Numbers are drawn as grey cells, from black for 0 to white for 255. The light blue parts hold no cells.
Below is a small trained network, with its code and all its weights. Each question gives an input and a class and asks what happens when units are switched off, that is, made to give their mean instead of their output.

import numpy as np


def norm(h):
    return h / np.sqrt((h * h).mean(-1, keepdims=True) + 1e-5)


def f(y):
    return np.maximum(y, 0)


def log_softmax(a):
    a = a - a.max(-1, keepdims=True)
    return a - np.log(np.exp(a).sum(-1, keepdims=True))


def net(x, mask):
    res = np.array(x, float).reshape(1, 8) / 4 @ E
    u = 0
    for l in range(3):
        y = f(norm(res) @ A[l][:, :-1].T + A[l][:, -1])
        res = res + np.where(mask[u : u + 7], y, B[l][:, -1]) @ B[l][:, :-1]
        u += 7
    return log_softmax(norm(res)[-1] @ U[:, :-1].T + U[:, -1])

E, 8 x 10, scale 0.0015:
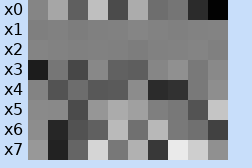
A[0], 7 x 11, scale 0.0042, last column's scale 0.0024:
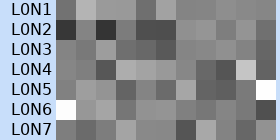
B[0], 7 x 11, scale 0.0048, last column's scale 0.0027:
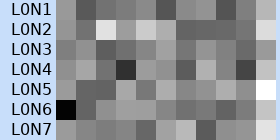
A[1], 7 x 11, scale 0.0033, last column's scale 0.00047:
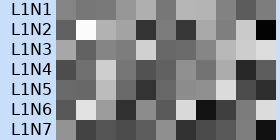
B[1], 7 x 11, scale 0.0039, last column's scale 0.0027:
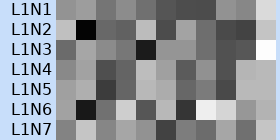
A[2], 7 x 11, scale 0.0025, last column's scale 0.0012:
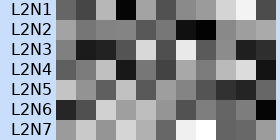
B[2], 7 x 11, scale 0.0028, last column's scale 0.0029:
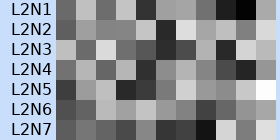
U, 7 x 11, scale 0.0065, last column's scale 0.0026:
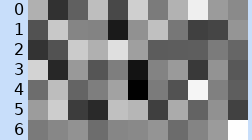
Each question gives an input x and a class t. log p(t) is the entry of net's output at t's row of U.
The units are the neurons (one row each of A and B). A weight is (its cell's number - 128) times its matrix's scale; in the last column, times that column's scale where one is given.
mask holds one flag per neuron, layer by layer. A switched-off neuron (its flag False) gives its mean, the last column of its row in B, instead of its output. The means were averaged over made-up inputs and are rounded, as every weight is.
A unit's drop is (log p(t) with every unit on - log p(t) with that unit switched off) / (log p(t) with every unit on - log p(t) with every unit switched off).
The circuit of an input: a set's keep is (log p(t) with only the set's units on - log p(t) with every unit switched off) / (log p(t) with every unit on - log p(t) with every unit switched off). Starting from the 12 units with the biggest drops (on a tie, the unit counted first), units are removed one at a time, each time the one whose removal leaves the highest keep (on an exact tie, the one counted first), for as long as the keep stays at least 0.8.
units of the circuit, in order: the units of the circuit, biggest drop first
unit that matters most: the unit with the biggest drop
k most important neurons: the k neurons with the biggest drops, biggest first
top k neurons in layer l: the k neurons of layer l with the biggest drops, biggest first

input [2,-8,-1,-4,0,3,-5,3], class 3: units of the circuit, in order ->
L1N2, L0N5
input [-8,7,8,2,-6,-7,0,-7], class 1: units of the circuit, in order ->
L2N1
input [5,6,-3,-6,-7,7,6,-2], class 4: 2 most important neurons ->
L2N7, L1N2
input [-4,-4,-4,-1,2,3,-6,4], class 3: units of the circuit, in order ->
L1N2, L0N5
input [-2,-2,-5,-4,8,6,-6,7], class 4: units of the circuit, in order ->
L1N7, L2N2, L0N5
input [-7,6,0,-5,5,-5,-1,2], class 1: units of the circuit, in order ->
L2N1, L0N2, L2N4
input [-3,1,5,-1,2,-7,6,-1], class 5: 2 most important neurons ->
L1N5, L1N4
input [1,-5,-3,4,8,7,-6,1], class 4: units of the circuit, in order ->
L1N7, L2N2
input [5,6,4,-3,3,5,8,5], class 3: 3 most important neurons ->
L2N3, L0N5, L1N3
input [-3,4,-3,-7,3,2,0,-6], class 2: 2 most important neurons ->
L0N6, L0N7
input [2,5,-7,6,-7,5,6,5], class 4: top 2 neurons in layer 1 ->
L1N2, L1N1
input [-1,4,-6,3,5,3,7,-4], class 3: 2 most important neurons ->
L2N3, L0N5
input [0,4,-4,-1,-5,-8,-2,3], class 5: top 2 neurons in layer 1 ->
L1N5, L1N4
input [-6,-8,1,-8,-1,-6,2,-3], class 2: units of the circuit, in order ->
L0N6
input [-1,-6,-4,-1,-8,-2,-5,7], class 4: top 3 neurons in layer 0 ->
L0N5, L0N2, L0N1
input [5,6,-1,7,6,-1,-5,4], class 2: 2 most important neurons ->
L0N2, L1N3
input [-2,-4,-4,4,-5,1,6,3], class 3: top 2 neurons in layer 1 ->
L1N7, L1N6
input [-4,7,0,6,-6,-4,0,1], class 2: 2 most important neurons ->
L0N2, L2N6
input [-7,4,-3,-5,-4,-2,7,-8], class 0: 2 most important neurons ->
L1N6, L1N2
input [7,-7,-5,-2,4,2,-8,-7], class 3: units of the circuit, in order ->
L1N2, L0N7, L1N6
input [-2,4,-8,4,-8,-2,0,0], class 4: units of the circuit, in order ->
L2N7
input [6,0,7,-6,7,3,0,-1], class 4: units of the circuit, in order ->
L1N7, L2N2
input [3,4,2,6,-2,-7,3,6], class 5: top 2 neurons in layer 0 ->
L0N5, L0N6
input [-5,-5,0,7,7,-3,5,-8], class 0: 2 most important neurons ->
L1N6, L0N6
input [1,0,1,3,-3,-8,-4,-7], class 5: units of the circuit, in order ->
L1N4, L1N5
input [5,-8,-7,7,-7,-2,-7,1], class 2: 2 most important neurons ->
L0N2, L1N3
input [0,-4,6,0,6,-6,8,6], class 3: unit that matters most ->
L2N3
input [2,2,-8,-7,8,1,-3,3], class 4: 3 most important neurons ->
L1N7, L2N2, L0N2
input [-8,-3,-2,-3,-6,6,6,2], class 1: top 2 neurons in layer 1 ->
L1N3, L1N2
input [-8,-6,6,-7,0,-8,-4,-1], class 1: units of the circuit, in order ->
L2N1, L2N4
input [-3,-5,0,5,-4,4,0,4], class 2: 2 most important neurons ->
L0N2, L0N5
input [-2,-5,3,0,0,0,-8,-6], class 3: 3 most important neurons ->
L1N2, L0N5, L0N7
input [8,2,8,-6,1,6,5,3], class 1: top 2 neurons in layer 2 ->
L2N5, L2N6
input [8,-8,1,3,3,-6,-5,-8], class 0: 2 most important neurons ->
L1N6, L1N3
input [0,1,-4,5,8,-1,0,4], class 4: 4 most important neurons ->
L1N7, L2N2, L0N6, L0N5
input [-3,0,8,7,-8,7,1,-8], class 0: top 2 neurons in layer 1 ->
L1N6, L1N7
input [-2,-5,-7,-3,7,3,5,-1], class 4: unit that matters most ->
L1N7
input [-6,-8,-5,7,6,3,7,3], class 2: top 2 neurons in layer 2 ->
L2N6, L2N5
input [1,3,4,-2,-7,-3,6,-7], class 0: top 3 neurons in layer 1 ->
L1N6, L1N2, L1N7
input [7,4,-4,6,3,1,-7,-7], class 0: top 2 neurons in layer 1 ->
L1N6, L1N3
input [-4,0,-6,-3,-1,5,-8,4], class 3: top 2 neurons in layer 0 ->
L0N5, L0N2
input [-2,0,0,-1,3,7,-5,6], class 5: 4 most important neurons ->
L0N4, L0N5, L1N6, L2N3
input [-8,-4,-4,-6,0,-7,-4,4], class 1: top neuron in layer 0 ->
L0N2
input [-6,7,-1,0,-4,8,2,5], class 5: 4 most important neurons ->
L0N4, L0N5, L1N6, L2N5
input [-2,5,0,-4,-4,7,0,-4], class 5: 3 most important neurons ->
L0N4, L0N5, L1N7
